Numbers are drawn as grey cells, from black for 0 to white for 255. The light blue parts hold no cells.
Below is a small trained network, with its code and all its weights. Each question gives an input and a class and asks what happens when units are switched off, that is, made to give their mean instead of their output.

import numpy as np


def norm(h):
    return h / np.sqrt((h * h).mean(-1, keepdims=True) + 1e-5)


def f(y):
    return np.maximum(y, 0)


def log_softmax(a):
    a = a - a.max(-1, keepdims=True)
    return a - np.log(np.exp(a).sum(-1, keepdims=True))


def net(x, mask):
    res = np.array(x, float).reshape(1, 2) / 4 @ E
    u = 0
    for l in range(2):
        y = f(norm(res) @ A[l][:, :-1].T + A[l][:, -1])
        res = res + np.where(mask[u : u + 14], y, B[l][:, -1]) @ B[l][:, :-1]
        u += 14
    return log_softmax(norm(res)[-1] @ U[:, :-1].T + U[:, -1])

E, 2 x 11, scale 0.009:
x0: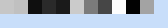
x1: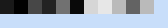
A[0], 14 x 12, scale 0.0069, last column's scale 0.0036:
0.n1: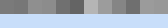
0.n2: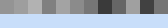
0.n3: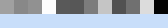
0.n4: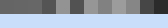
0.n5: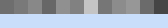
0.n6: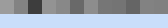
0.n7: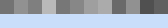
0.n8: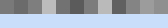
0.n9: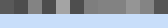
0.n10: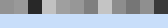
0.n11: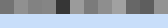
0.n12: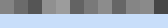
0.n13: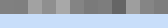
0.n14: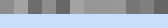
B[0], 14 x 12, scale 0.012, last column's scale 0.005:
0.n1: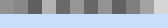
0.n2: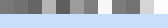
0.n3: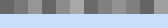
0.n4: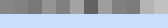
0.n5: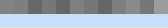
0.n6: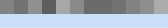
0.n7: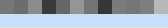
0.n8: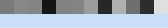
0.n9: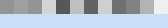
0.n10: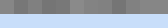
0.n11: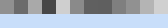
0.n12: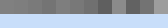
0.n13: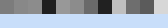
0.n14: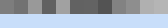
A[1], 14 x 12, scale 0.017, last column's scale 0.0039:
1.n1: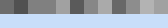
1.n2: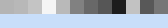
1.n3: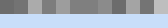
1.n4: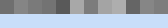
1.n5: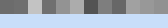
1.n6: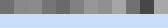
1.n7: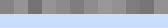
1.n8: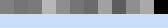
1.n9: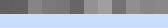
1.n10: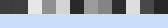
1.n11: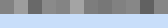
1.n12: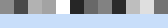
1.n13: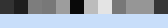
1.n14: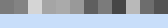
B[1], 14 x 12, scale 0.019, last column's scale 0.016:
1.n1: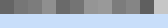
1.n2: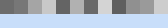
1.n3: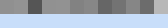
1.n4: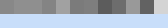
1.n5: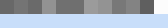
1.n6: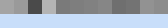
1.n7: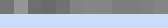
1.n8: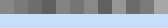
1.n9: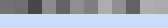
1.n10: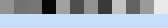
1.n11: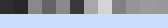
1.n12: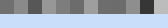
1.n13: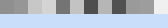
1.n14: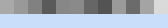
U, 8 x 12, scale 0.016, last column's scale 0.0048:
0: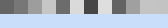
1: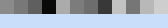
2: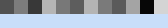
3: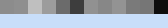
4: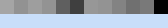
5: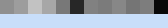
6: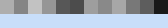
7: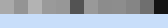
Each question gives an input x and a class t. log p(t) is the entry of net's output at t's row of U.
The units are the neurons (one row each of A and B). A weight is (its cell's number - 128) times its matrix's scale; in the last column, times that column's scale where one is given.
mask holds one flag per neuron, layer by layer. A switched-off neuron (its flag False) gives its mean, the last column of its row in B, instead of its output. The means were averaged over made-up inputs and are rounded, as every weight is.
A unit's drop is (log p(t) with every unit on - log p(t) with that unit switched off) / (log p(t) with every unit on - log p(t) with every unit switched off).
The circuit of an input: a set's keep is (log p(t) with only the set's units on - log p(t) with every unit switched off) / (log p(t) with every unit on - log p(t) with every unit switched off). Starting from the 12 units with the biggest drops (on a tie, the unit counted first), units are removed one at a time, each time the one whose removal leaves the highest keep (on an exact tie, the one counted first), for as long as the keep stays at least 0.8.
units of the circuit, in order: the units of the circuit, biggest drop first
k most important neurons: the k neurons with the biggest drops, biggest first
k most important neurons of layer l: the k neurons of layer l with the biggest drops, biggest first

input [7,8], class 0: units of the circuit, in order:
[1.n10]
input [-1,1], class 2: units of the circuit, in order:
[1.n13; 1.n10]
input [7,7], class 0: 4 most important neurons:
[1.n10; 0.n13; 0.n8; 1.n14]
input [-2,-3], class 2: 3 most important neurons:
[0.n2; 1.n5; 1.n10]
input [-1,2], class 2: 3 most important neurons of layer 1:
[1.n10; 1.n13; 1.n14]
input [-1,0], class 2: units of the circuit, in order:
[1.n10; 1.n13]
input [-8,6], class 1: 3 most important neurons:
[1.n10; 0.n2; 0.n8]
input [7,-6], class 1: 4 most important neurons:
[1.n13; 1.n2; 0.n9; 0.n1]
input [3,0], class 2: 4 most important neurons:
[0.n11; 0.n8; 1.n10; 0.n13]
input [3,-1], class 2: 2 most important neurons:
[0.n11; 0.n8]
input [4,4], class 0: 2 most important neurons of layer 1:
[1.n10; 1.n12]
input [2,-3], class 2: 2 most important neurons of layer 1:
[1.n13; 1.n10]
